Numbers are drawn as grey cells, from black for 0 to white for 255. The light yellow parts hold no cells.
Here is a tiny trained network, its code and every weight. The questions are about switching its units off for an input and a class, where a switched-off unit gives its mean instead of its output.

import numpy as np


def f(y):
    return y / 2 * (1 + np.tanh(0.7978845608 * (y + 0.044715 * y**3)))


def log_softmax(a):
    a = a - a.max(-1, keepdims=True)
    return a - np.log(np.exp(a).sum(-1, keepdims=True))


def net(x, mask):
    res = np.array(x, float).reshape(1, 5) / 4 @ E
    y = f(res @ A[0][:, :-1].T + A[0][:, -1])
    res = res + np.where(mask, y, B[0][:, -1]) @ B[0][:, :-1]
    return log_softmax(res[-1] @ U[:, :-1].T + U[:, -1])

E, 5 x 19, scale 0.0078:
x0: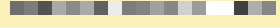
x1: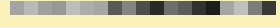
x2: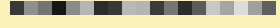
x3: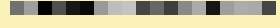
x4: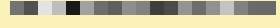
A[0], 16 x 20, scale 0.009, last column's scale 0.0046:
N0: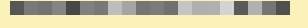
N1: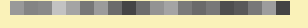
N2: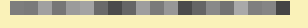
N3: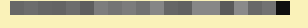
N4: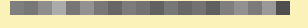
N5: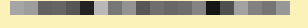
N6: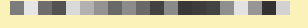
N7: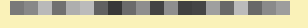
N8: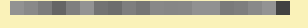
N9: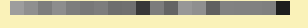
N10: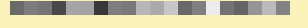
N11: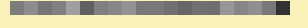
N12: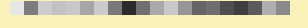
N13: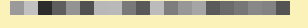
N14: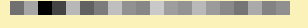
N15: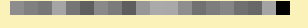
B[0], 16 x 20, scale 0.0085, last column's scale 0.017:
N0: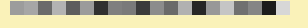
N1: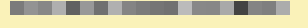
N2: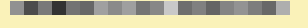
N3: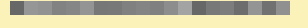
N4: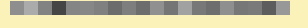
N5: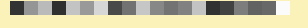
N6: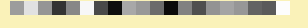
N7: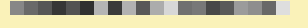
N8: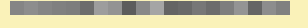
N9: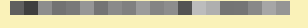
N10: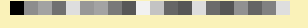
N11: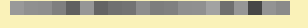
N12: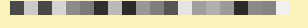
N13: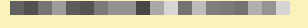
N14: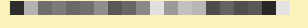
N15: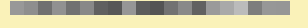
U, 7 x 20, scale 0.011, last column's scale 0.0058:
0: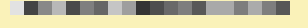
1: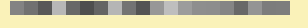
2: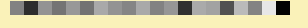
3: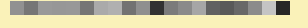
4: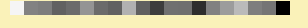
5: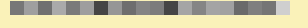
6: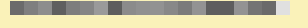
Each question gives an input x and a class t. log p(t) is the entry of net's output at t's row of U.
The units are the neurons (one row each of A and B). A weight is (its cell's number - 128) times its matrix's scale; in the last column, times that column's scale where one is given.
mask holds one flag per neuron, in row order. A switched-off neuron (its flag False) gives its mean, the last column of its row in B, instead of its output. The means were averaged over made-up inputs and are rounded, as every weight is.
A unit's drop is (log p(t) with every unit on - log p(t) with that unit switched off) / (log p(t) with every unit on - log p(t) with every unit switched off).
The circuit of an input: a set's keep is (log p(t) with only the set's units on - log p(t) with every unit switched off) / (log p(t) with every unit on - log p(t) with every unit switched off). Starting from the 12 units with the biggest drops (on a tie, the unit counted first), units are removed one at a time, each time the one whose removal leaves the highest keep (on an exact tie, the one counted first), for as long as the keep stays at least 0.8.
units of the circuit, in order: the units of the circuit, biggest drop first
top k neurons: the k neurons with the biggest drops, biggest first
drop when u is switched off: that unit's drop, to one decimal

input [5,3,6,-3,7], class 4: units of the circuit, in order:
[N5, N14, N12]
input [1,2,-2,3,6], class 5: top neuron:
[N7]
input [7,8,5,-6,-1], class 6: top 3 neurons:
[N10, N0, N7]
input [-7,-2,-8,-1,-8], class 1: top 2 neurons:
[N13, N6]
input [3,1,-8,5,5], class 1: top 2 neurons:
[N6, N13]
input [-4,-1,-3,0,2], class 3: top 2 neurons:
[N6, N0]
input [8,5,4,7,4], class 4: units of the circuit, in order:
[N12, N10]
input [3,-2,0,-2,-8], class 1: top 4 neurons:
[N5, N6, N13, N7]
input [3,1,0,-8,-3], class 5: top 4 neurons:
[N12, N10, N13, N5]
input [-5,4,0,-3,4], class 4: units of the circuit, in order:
[N10, N14]
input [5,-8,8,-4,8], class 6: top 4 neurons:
[N10, N12, N0, N7]
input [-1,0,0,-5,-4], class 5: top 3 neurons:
[N12, N5, N13]
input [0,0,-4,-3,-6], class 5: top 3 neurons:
[N12, N7, N2]
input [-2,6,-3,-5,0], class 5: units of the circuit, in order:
[N12]
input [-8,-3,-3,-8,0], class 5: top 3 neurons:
[N12, N13, N1]
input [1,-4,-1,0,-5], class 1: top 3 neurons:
[N5, N6, N13]
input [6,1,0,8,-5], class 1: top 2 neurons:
[N13, N0]
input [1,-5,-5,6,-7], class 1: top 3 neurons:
[N13, N6, N10]
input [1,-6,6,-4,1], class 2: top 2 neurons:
[N6, N14]
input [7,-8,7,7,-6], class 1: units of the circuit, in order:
[N6]
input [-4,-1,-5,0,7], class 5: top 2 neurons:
[N7, N12]
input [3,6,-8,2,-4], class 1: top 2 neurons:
[N13, N6]
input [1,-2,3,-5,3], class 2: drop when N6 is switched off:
0.3
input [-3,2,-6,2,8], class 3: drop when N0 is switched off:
0.2
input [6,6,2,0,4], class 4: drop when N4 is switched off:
0.0
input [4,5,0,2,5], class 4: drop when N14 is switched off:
0.2
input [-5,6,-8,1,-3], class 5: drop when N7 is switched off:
0.1
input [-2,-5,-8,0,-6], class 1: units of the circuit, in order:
[N13]
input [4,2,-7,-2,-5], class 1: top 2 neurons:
[N6, N13]
